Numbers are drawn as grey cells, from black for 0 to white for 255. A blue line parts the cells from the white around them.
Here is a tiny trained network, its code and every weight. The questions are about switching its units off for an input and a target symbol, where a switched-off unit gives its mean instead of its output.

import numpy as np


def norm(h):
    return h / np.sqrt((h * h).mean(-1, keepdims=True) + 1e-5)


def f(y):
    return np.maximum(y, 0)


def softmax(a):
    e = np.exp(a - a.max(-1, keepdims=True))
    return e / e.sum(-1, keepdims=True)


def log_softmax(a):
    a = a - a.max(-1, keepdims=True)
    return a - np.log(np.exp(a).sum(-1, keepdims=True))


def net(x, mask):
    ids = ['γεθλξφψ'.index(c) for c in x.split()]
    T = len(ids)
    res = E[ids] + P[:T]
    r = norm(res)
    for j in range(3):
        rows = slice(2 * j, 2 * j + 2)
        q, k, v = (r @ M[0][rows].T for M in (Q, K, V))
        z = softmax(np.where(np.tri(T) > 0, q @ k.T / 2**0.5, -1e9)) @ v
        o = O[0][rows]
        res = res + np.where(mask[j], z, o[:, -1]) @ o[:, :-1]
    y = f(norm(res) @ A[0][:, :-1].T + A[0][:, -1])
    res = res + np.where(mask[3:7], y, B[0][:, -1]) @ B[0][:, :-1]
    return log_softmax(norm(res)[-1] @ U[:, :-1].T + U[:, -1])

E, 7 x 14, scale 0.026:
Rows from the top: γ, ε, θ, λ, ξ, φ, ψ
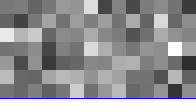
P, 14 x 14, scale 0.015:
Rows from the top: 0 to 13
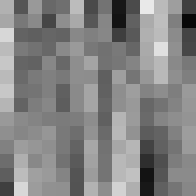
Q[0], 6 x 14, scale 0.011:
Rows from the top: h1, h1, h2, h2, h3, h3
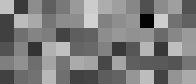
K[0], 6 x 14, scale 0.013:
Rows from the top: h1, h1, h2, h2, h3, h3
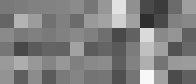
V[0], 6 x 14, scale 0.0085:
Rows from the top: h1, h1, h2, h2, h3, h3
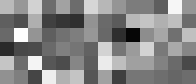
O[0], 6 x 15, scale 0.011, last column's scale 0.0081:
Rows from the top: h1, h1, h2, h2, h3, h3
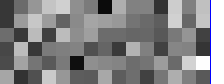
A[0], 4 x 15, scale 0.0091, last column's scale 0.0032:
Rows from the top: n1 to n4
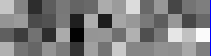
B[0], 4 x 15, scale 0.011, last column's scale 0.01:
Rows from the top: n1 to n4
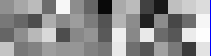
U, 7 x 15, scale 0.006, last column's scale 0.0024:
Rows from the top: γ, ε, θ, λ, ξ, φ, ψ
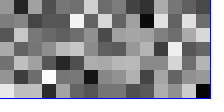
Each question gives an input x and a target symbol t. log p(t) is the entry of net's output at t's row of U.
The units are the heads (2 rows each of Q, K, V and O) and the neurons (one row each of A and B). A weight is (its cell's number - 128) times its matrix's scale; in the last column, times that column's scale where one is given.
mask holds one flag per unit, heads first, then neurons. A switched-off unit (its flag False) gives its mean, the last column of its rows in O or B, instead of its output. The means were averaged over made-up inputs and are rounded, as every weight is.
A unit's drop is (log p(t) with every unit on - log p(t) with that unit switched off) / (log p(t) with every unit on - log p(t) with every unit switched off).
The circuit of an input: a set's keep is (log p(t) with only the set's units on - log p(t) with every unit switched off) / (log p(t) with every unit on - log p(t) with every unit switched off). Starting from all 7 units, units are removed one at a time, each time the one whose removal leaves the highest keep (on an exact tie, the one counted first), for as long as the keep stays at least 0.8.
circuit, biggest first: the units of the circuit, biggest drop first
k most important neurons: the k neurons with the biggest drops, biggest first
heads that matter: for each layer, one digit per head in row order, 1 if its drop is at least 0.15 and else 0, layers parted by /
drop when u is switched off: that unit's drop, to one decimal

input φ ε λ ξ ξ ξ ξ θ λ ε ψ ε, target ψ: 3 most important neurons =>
(n1, n2, n3)
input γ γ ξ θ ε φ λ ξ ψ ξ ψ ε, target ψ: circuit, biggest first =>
(h1, n1)
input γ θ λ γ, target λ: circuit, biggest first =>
(h1)
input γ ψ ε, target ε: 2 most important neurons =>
(n3, n4)
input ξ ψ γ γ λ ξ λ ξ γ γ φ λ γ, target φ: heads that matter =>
110
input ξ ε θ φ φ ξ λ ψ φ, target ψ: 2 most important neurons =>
(n1, n2)
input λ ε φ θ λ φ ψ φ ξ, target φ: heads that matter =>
001
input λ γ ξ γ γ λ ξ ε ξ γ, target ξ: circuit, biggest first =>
(h1, h2)
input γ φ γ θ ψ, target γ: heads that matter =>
010
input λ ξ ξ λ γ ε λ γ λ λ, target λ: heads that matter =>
101
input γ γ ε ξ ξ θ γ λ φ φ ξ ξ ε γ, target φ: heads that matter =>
011
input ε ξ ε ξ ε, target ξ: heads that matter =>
100
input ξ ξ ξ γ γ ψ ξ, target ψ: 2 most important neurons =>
(n1, n3)
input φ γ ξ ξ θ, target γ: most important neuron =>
(n1)
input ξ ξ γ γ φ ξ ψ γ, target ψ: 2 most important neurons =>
(n1, n2)
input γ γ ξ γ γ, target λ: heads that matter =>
001
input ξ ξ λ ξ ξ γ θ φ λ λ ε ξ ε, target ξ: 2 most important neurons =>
(n2, n1)
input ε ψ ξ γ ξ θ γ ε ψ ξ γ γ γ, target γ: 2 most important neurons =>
(n3, n1)
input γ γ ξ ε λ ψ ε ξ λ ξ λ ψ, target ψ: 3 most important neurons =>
(n1, n3, n2)
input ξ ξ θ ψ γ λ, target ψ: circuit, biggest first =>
(h1)
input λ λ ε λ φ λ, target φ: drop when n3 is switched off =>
-0.1
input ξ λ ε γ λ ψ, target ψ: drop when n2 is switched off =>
0.2
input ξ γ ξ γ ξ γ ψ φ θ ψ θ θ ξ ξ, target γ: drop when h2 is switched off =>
1.1
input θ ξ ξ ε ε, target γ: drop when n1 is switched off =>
0.1
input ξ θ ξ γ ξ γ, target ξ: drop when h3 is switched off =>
0.0
